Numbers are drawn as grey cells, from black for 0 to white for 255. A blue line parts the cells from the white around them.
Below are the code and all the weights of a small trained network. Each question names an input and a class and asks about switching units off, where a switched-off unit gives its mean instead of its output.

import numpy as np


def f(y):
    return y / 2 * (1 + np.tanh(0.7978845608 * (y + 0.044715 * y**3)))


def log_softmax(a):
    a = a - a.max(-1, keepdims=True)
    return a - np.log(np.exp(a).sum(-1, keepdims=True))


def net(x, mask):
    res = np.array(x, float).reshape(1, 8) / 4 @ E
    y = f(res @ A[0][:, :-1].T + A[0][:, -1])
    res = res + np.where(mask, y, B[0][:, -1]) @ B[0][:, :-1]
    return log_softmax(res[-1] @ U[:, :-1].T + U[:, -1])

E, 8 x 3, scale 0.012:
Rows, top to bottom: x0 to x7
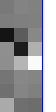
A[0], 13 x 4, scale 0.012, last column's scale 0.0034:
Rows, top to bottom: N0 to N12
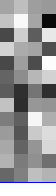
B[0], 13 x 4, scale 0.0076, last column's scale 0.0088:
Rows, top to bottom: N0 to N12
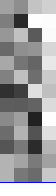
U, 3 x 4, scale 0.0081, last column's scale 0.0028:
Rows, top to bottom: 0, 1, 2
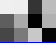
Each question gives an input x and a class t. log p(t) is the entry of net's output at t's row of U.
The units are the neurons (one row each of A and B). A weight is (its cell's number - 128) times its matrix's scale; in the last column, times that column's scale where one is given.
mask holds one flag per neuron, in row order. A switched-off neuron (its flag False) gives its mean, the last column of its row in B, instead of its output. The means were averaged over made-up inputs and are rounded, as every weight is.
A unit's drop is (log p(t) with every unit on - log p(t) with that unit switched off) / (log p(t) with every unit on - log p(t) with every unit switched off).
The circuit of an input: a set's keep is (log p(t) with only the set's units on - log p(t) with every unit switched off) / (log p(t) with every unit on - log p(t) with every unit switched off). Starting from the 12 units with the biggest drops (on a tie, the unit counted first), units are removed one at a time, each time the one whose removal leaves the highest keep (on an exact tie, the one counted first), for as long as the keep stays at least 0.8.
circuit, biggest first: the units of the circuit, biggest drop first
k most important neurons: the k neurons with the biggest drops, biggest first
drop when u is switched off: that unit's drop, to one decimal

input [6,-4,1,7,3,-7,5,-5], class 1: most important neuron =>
[N8]
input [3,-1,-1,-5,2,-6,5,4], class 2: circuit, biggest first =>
[N1 N8]
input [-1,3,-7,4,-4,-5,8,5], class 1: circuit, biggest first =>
[N7 N10]
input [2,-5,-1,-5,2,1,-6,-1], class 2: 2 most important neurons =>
[N1 N8]
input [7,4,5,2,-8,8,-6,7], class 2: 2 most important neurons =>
[N6 N8]
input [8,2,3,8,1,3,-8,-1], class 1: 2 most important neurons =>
[N8 N1]
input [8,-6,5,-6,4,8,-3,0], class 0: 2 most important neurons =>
[N2 N6]
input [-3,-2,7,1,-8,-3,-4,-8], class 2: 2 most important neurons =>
[N6 N8]
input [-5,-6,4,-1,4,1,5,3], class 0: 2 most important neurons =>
[N6 N7]
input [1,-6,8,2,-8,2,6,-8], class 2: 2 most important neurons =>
[N6 N8]
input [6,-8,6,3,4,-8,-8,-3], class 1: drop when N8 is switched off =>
0.2
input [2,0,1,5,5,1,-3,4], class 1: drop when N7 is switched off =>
0.2
